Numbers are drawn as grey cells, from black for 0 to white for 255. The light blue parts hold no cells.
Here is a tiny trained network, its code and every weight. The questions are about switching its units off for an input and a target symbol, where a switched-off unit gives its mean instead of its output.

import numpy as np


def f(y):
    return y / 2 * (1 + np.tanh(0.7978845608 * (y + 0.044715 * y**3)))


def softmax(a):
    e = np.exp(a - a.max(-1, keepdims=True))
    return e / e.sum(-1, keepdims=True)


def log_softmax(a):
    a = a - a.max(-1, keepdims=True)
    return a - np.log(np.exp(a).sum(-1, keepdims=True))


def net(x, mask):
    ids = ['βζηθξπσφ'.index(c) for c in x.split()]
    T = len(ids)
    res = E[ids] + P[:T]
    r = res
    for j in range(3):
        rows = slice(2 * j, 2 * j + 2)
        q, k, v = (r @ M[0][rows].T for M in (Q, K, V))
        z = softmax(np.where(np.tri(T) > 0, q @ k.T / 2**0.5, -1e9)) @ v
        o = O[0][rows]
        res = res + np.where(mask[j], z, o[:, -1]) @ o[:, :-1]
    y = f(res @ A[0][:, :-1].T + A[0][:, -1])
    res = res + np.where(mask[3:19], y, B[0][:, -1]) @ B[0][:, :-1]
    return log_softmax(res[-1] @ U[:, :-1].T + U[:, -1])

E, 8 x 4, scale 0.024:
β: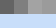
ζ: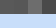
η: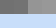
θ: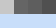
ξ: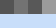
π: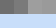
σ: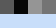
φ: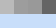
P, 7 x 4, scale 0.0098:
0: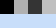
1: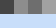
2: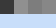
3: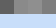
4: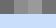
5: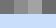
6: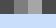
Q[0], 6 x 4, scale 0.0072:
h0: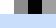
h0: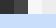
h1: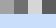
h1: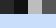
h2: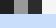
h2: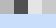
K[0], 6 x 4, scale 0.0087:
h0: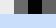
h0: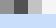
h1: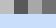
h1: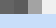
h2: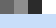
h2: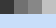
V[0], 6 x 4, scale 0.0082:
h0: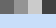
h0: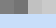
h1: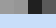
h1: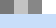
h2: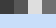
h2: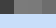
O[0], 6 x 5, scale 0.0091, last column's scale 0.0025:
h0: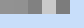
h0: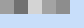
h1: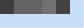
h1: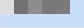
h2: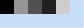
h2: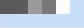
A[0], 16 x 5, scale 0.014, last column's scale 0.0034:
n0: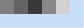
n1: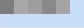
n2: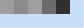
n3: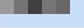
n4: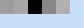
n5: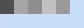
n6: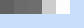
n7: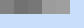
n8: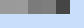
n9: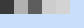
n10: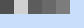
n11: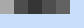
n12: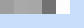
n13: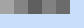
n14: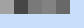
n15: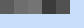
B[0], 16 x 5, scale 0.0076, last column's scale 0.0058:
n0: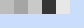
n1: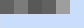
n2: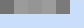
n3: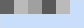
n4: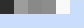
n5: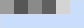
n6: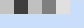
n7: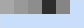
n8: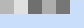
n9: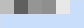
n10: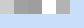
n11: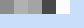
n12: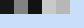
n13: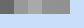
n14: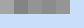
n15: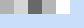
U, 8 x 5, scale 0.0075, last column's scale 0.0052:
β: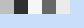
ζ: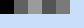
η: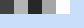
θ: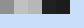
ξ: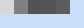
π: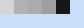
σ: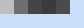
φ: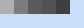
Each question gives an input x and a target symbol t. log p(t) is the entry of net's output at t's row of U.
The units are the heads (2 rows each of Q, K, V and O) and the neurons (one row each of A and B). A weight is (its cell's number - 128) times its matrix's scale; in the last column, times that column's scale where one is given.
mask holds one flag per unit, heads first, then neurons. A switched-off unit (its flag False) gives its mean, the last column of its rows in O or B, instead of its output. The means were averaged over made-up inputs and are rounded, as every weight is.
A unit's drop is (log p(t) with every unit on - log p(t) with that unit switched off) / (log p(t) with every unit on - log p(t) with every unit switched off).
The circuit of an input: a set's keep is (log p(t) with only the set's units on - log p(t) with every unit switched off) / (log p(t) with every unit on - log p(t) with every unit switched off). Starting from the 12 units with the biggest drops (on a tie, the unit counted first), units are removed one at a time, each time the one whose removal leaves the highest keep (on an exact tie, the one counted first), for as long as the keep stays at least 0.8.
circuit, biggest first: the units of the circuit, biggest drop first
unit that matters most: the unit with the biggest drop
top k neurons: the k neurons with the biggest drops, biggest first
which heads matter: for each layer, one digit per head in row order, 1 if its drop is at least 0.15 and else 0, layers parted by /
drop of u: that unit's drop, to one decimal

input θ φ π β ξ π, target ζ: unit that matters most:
n12
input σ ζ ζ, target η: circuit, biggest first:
n15, h2
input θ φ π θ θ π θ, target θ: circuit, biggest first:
h0, n11, n3
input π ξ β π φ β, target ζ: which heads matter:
011
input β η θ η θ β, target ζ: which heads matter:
111
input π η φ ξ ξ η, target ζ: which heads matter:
001
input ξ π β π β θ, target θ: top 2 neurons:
n11, n3
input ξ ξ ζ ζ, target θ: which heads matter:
110
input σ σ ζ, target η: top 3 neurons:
n15, n6, n11
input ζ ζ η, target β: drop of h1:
0.0
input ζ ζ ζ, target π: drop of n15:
0.4
